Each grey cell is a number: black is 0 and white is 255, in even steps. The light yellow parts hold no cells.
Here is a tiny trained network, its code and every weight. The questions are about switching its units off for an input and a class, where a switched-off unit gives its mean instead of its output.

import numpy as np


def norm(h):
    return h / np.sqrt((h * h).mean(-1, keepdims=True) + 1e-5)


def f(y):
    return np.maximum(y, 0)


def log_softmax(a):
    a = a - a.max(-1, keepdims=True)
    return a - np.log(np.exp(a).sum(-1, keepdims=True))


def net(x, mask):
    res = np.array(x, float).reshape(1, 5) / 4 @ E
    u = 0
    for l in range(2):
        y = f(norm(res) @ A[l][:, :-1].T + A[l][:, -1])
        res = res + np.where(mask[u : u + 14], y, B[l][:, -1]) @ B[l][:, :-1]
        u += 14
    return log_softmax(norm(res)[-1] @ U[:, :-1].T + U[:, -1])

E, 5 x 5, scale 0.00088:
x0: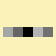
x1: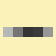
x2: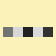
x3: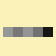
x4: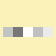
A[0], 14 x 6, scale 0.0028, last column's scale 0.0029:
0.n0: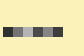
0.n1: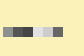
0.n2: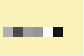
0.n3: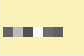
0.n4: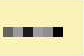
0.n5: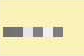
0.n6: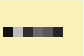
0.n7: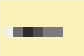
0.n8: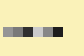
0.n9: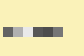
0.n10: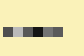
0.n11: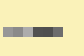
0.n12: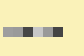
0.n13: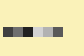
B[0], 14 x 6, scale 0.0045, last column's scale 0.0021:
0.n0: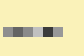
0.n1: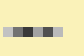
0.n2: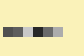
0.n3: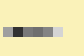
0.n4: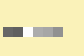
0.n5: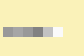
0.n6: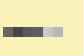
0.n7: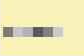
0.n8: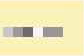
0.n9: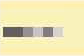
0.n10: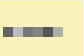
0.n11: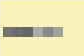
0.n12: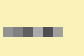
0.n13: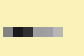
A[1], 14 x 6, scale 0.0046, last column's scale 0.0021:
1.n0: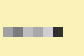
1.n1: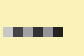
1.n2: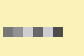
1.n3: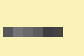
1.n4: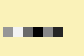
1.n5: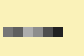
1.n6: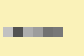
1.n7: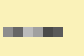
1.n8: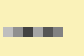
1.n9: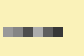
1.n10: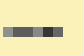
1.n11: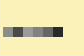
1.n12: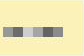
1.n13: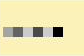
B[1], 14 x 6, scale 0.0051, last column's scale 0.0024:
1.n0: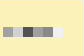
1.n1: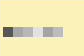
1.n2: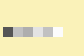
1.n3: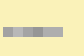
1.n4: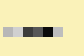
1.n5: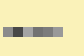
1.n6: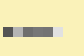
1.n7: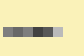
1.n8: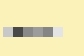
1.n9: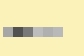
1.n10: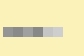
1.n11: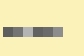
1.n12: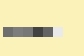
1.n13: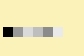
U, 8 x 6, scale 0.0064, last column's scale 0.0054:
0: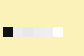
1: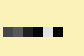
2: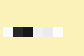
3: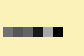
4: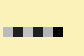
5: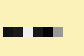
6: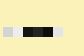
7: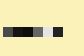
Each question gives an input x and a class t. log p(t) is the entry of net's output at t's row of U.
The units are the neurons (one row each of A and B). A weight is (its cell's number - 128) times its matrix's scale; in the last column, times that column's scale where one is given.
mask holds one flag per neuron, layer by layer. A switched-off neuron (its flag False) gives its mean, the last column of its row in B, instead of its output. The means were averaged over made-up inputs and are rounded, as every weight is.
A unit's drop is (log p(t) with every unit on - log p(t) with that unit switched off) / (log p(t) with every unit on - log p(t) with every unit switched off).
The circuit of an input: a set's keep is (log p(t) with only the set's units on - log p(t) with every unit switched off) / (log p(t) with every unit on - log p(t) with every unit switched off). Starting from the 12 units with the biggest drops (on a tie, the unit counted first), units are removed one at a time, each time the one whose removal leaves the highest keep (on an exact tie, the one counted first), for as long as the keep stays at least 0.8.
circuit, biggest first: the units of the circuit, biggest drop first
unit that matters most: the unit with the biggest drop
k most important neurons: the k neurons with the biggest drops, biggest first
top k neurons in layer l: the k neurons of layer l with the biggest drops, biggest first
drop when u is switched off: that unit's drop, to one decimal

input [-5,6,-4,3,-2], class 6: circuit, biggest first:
(0.n10; 1.n4)
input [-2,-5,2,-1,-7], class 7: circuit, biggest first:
(0.n6; 1.n2; 1.n13)
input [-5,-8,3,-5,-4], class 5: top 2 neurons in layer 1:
(1.n2; 1.n0)
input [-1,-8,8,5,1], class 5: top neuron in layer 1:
(1.n7)
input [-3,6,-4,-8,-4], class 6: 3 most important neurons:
(1.n4; 0.n10; 0.n3)
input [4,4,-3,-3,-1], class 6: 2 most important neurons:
(0.n7; 1.n4)
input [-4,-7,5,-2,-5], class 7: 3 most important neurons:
(0.n6; 1.n2; 1.n13)
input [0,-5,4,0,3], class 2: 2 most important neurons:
(0.n2; 1.n13)
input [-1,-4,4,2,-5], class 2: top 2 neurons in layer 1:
(1.n13; 1.n2)
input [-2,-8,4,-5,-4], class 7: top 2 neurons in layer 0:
(0.n6; 0.n1)
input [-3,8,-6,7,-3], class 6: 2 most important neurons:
(1.n4; 0.n10)
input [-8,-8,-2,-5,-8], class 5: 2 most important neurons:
(0.n0; 1.n2)
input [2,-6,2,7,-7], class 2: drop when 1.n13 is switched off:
0.3
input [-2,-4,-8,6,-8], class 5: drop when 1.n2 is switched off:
0.1
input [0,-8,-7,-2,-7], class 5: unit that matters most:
0.n0
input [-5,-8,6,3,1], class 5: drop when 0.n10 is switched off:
0.0
